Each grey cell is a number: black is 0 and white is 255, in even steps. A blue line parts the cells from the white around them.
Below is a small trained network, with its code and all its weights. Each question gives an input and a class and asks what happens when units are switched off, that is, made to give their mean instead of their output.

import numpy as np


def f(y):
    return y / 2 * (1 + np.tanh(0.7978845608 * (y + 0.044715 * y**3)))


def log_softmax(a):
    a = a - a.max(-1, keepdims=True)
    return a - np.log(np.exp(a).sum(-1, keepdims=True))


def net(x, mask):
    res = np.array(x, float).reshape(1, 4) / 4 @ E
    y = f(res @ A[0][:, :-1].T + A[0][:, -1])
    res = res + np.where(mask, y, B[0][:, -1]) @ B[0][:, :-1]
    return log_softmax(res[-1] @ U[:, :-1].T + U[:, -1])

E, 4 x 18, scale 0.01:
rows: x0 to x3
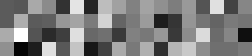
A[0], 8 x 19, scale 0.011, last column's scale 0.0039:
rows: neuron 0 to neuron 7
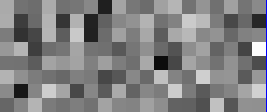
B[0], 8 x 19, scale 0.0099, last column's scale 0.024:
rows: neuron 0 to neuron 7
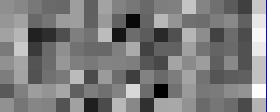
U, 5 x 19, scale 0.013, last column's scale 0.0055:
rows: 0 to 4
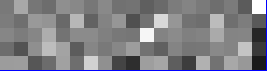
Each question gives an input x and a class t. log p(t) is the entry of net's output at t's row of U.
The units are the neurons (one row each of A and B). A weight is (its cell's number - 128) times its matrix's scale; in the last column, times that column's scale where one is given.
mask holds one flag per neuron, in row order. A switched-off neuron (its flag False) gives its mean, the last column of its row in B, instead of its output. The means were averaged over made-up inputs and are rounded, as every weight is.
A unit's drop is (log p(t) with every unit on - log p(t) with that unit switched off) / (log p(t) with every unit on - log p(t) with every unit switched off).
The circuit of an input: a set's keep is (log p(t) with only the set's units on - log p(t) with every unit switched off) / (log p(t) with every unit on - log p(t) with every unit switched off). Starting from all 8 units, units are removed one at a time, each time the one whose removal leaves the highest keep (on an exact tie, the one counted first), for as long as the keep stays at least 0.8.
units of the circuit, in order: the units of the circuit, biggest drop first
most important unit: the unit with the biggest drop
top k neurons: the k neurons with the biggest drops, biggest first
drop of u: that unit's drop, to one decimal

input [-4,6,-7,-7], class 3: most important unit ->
neuron 2
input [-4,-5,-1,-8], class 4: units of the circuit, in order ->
neuron 6; neuron 3
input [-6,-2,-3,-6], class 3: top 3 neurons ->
neuron 2; neuron 1; neuron 3
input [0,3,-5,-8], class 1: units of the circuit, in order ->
neuron 2; neuron 6; neuron 3
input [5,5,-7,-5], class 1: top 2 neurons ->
neuron 7; neuron 2
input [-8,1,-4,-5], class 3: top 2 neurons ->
neuron 2; neuron 1
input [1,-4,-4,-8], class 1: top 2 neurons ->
neuron 2; neuron 7
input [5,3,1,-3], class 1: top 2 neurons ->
neuron 2; neuron 6
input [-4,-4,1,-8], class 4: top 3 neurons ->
neuron 6; neuron 3; neuron 7
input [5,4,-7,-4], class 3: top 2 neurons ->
neuron 2; neuron 1
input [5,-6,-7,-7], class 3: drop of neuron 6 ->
0.2
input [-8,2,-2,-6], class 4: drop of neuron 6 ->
0.1
